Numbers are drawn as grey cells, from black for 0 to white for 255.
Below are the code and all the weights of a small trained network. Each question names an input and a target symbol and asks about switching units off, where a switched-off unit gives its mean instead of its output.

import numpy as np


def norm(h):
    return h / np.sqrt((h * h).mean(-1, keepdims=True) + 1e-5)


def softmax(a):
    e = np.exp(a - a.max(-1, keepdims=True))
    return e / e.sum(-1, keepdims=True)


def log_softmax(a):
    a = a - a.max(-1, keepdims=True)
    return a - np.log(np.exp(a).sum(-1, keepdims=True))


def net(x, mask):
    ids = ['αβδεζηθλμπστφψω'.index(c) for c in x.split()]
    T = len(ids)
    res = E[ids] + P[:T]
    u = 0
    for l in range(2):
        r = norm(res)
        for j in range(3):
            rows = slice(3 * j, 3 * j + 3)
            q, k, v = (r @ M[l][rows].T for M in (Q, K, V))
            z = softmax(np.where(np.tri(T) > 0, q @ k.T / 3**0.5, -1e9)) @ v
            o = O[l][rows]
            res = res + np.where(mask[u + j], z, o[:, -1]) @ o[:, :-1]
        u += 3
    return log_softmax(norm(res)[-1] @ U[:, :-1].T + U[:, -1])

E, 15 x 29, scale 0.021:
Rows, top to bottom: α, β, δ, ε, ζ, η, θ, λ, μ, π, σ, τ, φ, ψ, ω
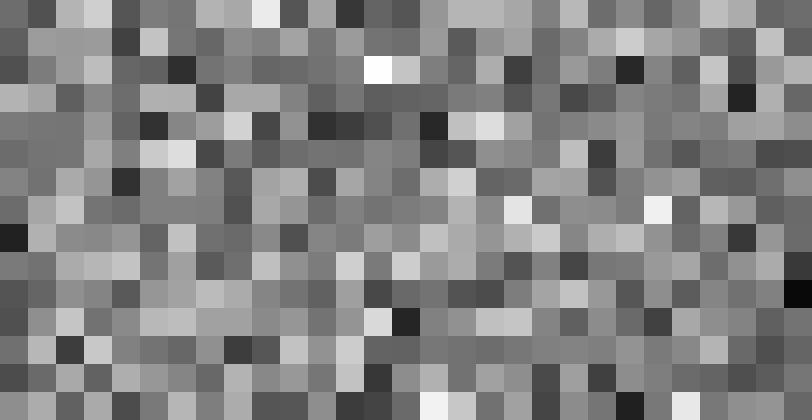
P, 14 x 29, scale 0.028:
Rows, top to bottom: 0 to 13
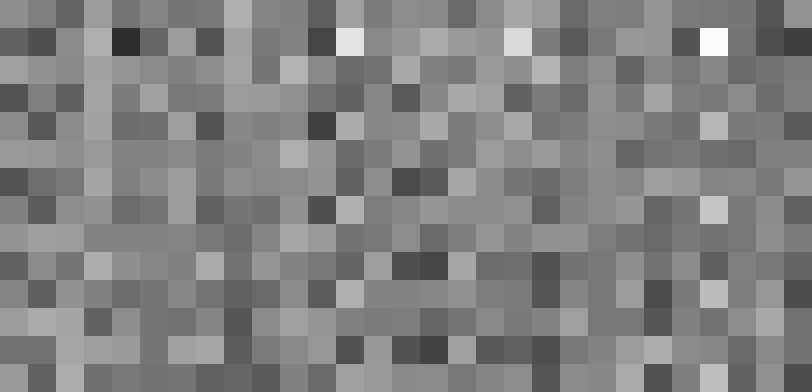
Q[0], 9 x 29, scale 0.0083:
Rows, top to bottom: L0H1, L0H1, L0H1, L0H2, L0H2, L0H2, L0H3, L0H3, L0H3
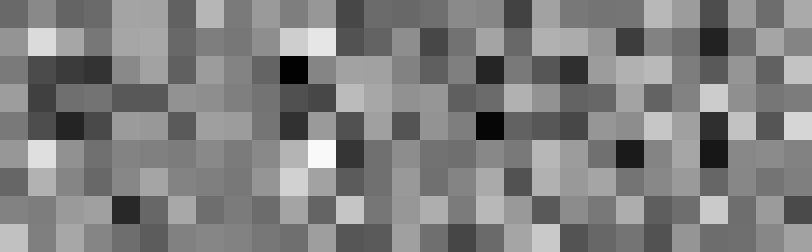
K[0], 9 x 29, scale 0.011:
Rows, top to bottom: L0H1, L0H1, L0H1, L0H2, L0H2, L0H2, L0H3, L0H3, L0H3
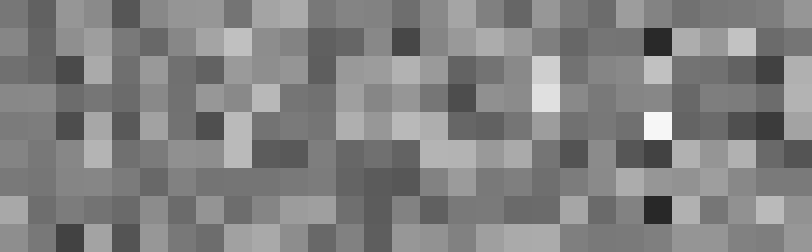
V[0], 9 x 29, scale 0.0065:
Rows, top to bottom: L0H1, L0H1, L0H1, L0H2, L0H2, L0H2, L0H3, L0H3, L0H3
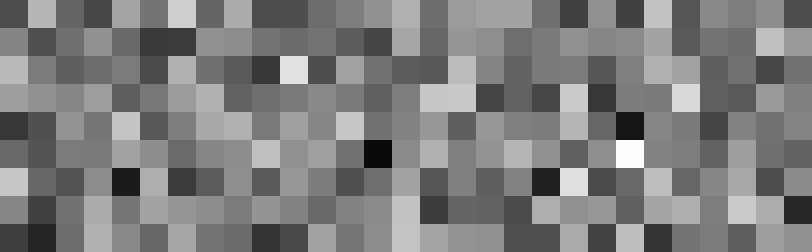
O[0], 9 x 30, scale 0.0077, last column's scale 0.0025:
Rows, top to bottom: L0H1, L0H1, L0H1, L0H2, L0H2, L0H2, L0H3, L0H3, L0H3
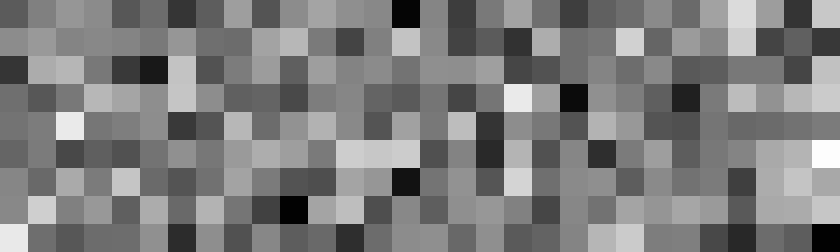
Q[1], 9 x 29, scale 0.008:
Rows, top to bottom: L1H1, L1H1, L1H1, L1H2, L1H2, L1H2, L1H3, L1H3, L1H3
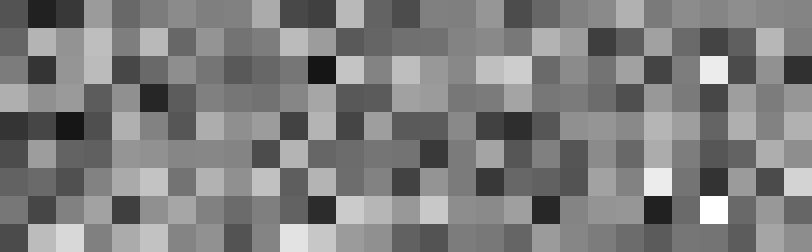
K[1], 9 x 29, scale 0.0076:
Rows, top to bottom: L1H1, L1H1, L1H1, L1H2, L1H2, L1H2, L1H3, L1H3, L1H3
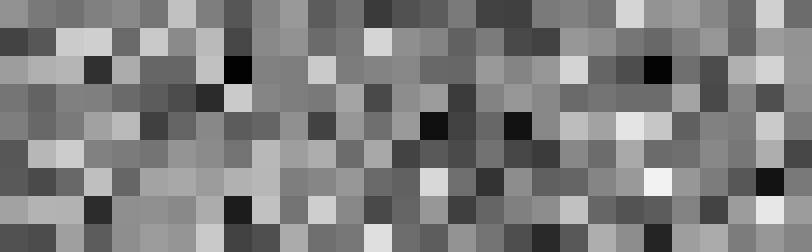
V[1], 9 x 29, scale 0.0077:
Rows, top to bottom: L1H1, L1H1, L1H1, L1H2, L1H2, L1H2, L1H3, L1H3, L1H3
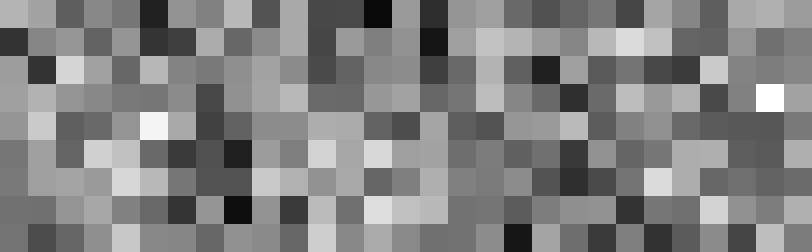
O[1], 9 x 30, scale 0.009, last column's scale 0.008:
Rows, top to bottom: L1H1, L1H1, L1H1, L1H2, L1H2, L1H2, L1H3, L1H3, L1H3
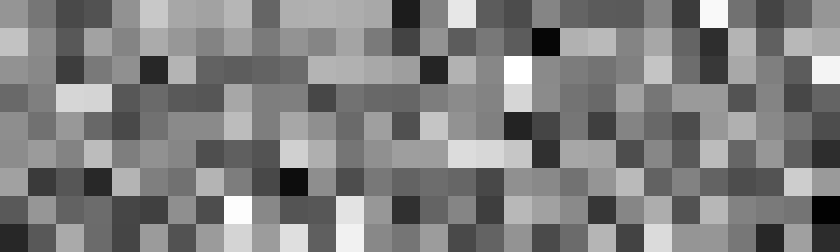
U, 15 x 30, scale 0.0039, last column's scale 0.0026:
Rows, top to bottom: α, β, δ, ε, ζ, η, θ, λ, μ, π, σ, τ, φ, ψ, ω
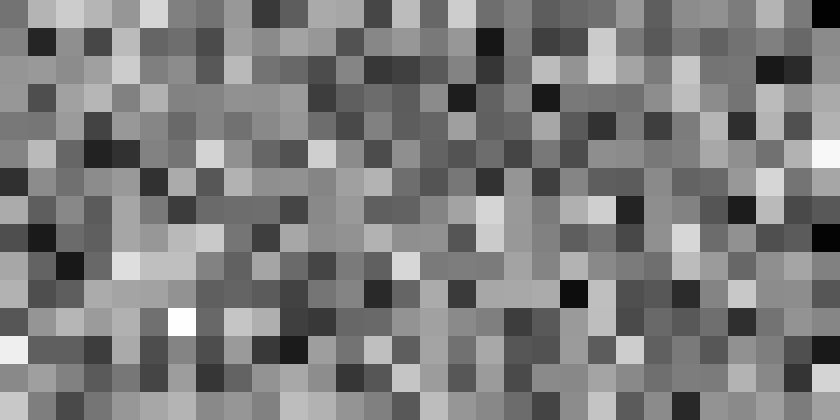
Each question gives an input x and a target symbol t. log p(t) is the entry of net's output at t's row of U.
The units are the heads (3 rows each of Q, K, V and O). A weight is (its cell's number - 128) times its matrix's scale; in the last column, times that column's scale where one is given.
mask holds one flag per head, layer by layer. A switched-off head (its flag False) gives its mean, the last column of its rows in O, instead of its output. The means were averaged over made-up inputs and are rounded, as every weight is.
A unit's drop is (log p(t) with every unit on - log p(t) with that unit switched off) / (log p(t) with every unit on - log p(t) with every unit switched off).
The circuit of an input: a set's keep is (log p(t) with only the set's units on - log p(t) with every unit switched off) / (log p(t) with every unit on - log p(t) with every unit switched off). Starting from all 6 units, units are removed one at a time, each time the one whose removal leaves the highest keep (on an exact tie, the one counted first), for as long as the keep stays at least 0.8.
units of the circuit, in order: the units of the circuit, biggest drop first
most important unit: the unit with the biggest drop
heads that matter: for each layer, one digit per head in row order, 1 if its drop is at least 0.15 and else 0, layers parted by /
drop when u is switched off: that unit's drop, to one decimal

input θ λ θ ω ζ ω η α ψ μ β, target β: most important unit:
L0H2
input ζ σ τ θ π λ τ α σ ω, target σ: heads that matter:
010 / 000
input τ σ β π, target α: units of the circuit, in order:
[L0H3 L1H2]
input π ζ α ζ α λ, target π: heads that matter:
110 / 000
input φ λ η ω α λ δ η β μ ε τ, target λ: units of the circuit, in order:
[L0H1 L0H2]
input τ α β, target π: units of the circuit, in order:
[L0H2 L0H1]
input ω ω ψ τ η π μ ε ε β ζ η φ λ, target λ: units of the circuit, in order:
[L0H3 L0H1]
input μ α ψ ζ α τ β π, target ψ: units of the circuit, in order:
[L0H3 L0H2]
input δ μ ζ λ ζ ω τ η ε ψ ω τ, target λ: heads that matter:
100 / 000
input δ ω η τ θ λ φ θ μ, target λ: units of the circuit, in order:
[L0H1 L0H2]
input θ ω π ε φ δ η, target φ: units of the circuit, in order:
[L0H3 L1H2]
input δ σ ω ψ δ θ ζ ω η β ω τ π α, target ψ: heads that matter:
001 / 000
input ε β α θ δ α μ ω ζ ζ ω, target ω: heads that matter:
000 / 100
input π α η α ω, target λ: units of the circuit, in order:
[L0H3 L0H2 L0H1]
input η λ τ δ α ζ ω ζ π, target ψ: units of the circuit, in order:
[L0H1]
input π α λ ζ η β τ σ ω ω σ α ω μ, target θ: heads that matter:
000 / 001
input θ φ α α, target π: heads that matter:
100 / 000
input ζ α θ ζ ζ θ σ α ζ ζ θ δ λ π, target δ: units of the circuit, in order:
[L0H2 L1H3 L0H1]
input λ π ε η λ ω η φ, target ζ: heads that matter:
000 / 100
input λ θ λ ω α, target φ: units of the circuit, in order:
[L1H3]
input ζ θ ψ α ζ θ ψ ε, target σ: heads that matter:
010 / 000
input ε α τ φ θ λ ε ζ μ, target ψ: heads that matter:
100 / 000
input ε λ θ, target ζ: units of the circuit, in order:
[L1H1 L0H1]
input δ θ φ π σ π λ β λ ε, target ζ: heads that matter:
010 / 110
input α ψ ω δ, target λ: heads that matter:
011 / 010
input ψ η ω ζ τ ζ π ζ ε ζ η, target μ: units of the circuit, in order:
[L1H3 L0H2]
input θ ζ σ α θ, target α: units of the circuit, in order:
[L0H3 L0H2]
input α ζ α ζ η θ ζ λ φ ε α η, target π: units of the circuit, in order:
[L0H1]
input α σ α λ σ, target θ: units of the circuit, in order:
[L0H2 L1H3]
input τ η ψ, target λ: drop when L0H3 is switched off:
0.0
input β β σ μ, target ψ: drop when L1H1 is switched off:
0.1
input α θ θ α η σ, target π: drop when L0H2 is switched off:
0.1
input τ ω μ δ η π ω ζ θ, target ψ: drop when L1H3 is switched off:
0.2
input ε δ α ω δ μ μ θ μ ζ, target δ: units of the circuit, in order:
[L1H2]
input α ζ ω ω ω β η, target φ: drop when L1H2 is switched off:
0.4
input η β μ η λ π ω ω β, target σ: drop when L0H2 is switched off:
0.8
